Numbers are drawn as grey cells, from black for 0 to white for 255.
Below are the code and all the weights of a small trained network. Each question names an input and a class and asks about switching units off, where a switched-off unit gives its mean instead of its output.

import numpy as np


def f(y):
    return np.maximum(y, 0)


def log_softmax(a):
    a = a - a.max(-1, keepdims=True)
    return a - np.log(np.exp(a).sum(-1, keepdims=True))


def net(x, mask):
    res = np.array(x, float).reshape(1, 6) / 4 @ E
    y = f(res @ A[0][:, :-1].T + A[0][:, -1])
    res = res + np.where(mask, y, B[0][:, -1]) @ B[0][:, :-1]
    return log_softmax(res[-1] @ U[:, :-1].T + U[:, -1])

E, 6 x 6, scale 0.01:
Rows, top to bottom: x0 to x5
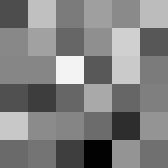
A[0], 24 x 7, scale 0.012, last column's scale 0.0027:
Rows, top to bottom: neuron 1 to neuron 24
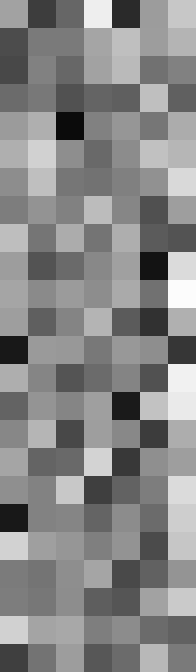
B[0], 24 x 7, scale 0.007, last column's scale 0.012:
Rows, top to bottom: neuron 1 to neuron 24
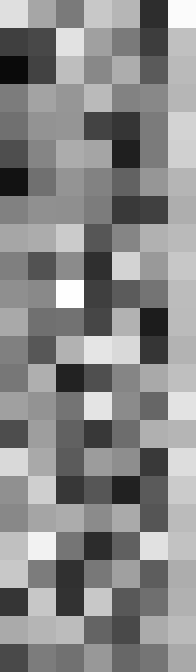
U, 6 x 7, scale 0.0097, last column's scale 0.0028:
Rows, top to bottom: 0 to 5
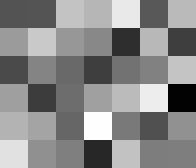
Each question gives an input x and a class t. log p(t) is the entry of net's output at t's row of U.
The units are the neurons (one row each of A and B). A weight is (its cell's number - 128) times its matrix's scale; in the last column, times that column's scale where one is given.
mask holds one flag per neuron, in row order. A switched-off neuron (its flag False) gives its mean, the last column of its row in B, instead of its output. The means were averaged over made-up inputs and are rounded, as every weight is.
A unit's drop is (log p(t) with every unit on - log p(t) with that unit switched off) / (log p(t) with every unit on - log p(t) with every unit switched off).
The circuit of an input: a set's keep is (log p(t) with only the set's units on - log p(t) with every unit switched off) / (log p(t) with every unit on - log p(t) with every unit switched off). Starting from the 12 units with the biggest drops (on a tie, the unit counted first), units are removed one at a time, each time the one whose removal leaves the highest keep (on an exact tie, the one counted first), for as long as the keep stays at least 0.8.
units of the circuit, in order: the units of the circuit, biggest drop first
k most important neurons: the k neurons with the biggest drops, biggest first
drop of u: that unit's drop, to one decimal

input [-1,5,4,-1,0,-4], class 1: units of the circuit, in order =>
(neuron 1; neuron 20)
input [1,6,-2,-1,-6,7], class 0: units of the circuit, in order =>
(neuron 3)
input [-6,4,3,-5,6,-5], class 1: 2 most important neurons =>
(neuron 23; neuron 6)
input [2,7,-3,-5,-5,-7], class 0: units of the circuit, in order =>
(neuron 3; neuron 2)
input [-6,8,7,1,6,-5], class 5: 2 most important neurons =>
(neuron 10; neuron 12)
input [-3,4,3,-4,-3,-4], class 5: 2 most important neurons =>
(neuron 10; neuron 22)
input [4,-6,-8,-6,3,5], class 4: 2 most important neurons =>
(neuron 15; neuron 20)
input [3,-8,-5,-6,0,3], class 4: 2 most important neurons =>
(neuron 15; neuron 20)
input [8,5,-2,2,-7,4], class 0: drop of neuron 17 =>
0.0
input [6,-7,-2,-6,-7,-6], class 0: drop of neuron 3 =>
0.1
